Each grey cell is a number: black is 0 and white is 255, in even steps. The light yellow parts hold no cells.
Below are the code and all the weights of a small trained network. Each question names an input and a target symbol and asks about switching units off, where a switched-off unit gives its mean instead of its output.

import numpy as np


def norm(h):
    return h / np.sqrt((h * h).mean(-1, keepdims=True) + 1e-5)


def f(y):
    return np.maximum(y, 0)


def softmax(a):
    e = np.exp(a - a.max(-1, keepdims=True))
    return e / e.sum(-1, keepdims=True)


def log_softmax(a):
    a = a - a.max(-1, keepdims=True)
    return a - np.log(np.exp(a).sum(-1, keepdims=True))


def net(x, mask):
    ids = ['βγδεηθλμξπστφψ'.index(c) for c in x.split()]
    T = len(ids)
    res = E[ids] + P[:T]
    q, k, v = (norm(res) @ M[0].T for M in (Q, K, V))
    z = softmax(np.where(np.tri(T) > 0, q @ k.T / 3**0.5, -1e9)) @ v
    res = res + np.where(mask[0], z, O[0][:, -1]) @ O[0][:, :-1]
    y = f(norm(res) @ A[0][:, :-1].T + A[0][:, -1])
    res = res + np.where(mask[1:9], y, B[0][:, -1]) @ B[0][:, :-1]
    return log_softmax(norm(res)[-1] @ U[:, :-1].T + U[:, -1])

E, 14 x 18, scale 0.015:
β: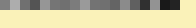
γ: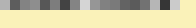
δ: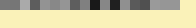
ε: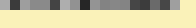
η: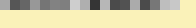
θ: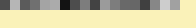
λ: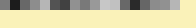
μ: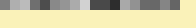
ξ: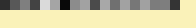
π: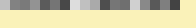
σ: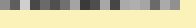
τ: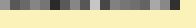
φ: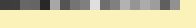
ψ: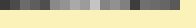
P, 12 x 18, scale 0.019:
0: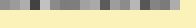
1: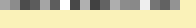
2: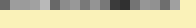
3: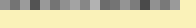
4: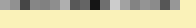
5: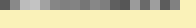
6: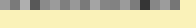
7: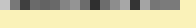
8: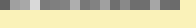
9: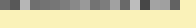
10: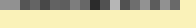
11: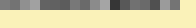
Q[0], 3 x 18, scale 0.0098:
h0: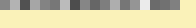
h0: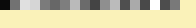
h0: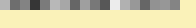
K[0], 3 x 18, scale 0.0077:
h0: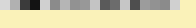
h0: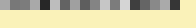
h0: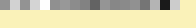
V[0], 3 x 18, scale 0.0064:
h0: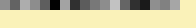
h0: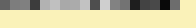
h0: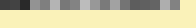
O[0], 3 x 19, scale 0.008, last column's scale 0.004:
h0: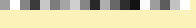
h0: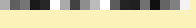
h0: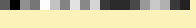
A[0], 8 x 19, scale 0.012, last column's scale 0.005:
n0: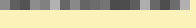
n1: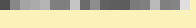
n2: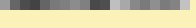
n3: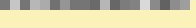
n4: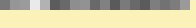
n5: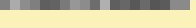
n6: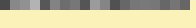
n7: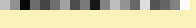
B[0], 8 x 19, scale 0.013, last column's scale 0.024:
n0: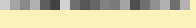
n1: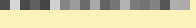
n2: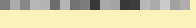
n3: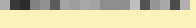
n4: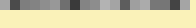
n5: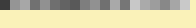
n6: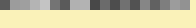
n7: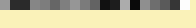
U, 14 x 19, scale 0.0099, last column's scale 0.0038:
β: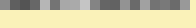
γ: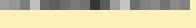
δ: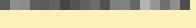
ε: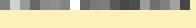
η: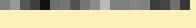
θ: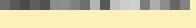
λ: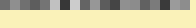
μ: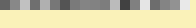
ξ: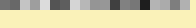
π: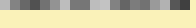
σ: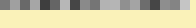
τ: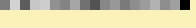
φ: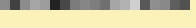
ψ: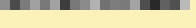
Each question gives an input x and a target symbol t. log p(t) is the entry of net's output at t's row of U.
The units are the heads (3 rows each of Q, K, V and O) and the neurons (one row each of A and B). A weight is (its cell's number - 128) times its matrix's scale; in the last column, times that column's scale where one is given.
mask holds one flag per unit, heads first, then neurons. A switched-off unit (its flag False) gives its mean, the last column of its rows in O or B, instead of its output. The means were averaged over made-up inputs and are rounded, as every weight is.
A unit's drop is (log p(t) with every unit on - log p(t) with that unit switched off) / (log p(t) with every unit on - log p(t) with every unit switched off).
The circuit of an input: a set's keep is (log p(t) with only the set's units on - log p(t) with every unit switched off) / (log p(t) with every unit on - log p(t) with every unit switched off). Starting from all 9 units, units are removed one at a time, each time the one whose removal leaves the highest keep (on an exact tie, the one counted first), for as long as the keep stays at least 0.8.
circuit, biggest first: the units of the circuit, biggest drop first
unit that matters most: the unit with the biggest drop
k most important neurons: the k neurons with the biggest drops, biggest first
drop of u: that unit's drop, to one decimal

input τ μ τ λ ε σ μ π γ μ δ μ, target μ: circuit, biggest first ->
n7; n5
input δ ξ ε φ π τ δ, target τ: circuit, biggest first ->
h0; n7
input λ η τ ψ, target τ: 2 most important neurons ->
n7; n2
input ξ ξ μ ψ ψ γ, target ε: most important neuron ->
n7
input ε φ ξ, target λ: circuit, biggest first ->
h0; n1
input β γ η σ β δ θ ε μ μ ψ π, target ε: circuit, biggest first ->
h0; n7; n1
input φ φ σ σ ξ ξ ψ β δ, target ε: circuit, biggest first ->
h0; n7; n3
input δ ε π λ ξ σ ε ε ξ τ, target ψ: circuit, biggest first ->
h0; n0
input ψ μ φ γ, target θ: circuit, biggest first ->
h0; n7; n1
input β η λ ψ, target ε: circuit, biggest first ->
h0; n7
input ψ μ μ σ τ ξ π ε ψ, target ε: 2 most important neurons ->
n7; n6
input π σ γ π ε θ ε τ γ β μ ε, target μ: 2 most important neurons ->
n7; n3
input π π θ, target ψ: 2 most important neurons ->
n4; n2
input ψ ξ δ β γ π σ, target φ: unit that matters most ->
h0
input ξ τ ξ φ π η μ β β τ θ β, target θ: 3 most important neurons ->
n1; n3; n7
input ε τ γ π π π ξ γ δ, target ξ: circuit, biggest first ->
h0; n6; n7
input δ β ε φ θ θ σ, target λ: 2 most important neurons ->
n2; n0
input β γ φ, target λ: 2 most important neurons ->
n1; n6
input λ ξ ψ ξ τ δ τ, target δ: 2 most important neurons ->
n3; n5
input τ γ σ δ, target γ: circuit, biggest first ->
h0
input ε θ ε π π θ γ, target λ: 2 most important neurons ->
n2; n3
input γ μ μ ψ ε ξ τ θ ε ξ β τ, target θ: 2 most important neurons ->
n1; n7
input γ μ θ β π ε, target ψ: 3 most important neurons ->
n4; n2; n5
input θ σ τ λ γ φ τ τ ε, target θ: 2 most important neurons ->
n1; n3
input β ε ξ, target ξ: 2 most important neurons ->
n6; n7
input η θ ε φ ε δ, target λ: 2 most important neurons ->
n1; n2
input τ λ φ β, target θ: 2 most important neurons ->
n7; n1
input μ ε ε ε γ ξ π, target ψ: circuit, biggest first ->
h0
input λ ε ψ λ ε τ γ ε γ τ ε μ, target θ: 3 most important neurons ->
n1; n3; n7
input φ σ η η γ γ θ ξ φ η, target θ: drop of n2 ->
0.0
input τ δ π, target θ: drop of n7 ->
0.1
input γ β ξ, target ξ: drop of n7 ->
0.4
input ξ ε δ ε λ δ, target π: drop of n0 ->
0.1
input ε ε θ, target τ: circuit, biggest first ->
n7
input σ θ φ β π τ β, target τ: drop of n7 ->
0.4
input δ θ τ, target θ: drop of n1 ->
0.4
